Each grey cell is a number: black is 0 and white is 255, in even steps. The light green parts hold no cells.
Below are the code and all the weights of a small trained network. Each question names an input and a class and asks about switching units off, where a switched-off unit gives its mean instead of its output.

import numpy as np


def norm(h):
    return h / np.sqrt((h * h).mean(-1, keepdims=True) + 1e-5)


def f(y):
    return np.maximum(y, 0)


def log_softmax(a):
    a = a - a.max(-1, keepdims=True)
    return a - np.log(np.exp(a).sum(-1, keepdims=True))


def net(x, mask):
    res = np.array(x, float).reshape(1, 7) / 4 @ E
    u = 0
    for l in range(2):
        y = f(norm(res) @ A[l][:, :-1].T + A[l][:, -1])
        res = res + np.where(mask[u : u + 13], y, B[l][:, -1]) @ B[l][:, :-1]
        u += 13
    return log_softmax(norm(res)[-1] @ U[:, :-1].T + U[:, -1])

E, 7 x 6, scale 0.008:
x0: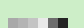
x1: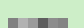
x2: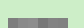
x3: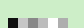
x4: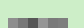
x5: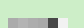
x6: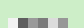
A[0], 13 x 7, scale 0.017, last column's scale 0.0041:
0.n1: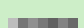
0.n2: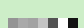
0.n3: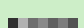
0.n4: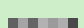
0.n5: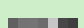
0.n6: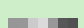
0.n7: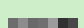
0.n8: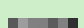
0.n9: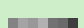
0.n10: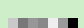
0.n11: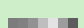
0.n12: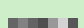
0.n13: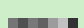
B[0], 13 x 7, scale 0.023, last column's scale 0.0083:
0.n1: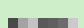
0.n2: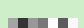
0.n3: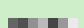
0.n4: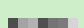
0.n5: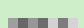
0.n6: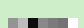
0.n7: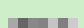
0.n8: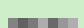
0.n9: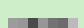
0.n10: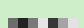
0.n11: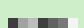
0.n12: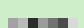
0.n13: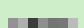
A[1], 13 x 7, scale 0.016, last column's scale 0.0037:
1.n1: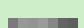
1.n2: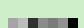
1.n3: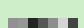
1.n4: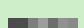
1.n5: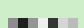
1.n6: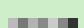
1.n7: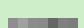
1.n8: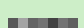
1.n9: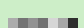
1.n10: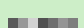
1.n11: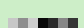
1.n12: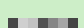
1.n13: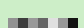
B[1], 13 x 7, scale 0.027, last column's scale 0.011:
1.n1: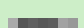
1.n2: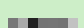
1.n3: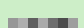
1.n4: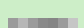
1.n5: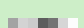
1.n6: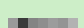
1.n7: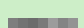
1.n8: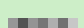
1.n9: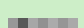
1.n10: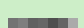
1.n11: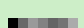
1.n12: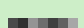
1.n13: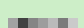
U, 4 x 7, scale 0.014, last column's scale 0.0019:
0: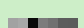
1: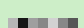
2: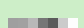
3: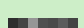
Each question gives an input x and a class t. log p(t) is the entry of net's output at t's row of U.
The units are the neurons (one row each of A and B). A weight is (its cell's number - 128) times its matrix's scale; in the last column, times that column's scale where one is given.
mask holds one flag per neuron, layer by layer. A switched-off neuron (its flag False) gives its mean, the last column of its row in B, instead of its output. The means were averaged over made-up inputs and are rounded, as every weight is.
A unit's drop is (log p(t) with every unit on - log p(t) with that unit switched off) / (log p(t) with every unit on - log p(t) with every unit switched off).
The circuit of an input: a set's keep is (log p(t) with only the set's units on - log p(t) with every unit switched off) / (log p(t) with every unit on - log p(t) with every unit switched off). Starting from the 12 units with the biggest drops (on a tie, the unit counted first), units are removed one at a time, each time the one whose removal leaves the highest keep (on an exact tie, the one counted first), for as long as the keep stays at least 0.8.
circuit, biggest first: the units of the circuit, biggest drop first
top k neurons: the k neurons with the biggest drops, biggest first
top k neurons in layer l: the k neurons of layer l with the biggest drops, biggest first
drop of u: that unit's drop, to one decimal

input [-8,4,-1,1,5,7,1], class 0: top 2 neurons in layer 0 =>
0.n12, 0.n13
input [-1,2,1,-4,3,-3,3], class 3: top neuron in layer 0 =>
0.n1
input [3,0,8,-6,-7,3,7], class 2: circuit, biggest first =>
0.n10, 1.n5
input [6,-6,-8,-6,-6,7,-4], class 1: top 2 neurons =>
0.n2, 0.n12
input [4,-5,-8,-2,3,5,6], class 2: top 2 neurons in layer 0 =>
0.n10, 0.n5
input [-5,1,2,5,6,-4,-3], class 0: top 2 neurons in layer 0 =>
0.n12, 0.n2
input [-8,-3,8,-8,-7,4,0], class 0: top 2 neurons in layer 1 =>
1.n2, 1.n3
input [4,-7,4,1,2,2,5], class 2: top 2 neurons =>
0.n10, 0.n12
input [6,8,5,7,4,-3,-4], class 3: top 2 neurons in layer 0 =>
0.n11, 0.n4
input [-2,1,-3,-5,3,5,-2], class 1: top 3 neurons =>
0.n2, 0.n11, 0.n4
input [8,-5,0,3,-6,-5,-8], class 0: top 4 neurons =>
0.n6, 0.n10, 0.n9, 1.n2
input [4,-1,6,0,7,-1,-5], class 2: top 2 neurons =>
0.n3, 1.n5
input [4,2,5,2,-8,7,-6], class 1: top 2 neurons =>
0.n2, 0.n10
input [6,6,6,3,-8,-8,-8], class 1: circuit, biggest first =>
0.n7
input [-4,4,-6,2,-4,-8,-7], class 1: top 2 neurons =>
0.n5, 0.n7
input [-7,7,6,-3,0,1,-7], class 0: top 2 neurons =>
0.n12, 0.n10
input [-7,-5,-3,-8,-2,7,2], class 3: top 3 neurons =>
0.n1, 0.n6, 1.n11
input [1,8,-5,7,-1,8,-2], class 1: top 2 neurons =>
0.n2, 0.n1
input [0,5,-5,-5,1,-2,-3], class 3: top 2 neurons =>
0.n10, 0.n2
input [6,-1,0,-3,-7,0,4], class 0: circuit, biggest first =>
0.n6
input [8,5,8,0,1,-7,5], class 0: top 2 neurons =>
0.n6, 0.n2
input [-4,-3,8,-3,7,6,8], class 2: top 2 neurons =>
0.n10, 1.n5
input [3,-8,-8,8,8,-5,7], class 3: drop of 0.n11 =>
1.0
